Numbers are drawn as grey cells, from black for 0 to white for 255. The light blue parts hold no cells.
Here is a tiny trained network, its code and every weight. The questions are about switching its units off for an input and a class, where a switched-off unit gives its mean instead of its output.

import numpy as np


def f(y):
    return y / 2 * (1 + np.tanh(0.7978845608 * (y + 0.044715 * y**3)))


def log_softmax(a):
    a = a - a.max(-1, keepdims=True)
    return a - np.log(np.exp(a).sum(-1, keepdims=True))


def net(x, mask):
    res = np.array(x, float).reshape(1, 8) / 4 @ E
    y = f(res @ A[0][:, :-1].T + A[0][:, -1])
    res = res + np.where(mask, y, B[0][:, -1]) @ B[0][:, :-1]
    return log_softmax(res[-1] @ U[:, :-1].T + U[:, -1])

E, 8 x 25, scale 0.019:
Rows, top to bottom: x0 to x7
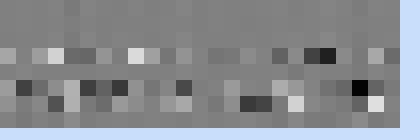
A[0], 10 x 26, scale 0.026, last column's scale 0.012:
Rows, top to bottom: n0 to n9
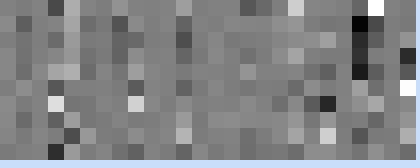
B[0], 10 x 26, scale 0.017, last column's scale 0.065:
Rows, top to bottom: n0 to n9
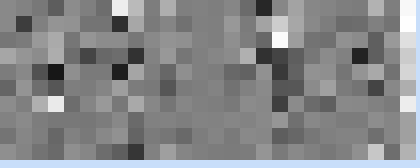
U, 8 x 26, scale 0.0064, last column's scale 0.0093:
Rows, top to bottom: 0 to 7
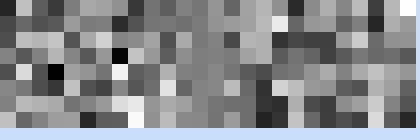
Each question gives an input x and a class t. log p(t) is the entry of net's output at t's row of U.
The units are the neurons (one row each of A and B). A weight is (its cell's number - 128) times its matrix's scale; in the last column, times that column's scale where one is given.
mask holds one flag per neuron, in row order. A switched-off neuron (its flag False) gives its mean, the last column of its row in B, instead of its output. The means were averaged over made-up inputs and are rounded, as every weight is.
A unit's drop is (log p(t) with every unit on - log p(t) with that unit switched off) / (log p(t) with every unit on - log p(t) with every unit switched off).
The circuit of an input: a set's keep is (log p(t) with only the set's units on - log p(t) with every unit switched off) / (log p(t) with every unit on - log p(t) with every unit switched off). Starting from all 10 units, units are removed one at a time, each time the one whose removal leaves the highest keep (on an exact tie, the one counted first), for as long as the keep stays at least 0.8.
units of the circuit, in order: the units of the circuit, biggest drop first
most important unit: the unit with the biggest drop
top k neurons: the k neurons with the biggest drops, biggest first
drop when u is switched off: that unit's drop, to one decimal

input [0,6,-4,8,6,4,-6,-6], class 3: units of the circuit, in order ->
(n0)
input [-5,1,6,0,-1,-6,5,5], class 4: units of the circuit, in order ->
(n6; n1)
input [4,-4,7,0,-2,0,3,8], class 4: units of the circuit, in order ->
(n6; n1)
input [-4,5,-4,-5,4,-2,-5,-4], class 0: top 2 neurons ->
(n0; n1)
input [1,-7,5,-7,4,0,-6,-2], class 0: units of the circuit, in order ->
(n1; n0)
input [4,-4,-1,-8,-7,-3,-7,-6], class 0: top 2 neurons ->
(n0; n1)
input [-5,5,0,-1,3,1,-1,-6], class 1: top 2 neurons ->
(n0; n6)
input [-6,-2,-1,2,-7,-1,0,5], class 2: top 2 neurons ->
(n0; n1)
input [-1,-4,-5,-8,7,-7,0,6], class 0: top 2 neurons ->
(n0; n5)
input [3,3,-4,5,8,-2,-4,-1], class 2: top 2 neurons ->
(n0; n1)
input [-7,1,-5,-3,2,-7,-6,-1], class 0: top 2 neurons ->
(n0; n6)
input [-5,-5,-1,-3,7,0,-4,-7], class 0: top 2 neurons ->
(n1; n0)
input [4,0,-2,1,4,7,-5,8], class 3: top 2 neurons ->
(n0; n4)
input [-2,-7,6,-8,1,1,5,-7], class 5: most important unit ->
n2
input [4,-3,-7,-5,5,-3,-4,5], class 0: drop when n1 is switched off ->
0.2
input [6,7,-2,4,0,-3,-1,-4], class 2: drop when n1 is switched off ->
0.3
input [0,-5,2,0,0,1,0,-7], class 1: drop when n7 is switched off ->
0.0
